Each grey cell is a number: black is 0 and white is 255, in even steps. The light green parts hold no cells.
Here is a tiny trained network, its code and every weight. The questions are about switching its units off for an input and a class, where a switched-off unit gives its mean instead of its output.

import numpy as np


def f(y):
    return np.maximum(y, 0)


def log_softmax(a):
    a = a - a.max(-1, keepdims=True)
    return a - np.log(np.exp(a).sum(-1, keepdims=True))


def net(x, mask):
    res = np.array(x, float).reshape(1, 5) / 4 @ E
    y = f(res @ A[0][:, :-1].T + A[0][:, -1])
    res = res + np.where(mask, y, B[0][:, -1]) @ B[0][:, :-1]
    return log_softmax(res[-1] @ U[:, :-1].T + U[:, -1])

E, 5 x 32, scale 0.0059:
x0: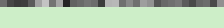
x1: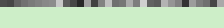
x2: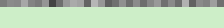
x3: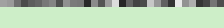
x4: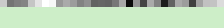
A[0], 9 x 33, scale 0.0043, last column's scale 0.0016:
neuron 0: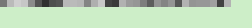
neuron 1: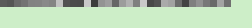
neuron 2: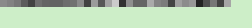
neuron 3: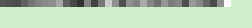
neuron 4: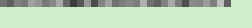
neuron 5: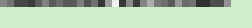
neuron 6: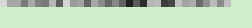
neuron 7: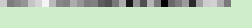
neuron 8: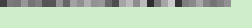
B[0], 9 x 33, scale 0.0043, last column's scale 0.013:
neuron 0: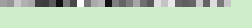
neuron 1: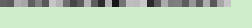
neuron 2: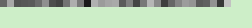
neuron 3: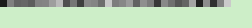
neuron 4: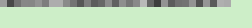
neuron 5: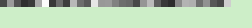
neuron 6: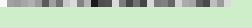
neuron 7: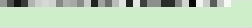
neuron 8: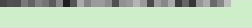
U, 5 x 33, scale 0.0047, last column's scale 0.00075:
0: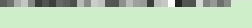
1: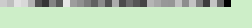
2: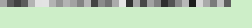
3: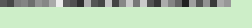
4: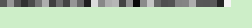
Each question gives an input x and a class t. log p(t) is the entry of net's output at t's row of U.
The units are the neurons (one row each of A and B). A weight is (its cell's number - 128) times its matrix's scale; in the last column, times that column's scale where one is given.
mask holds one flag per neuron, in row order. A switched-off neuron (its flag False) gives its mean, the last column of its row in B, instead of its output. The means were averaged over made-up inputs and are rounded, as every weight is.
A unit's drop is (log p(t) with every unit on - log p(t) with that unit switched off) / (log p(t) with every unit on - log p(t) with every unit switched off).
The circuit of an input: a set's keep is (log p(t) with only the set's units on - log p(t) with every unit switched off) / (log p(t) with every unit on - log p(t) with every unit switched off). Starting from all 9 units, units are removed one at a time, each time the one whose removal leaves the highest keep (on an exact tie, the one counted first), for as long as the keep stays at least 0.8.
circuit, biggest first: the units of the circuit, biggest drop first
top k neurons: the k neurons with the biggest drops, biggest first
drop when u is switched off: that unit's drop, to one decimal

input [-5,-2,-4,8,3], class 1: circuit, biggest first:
neuron 6
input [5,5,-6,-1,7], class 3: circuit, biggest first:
neuron 1; neuron 3
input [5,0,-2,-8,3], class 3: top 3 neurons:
neuron 1; neuron 6; neuron 4
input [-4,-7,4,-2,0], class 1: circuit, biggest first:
neuron 0; neuron 6
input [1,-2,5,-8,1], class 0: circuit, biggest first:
neuron 0; neuron 6
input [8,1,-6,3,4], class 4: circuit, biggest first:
neuron 5; neuron 3
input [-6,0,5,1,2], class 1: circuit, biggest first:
neuron 0; neuron 6
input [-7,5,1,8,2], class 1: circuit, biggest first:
neuron 6; neuron 7
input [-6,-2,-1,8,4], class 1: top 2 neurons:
neuron 6; neuron 8
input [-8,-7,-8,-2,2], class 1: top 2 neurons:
neuron 0; neuron 6
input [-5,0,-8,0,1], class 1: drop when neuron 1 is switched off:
0.1
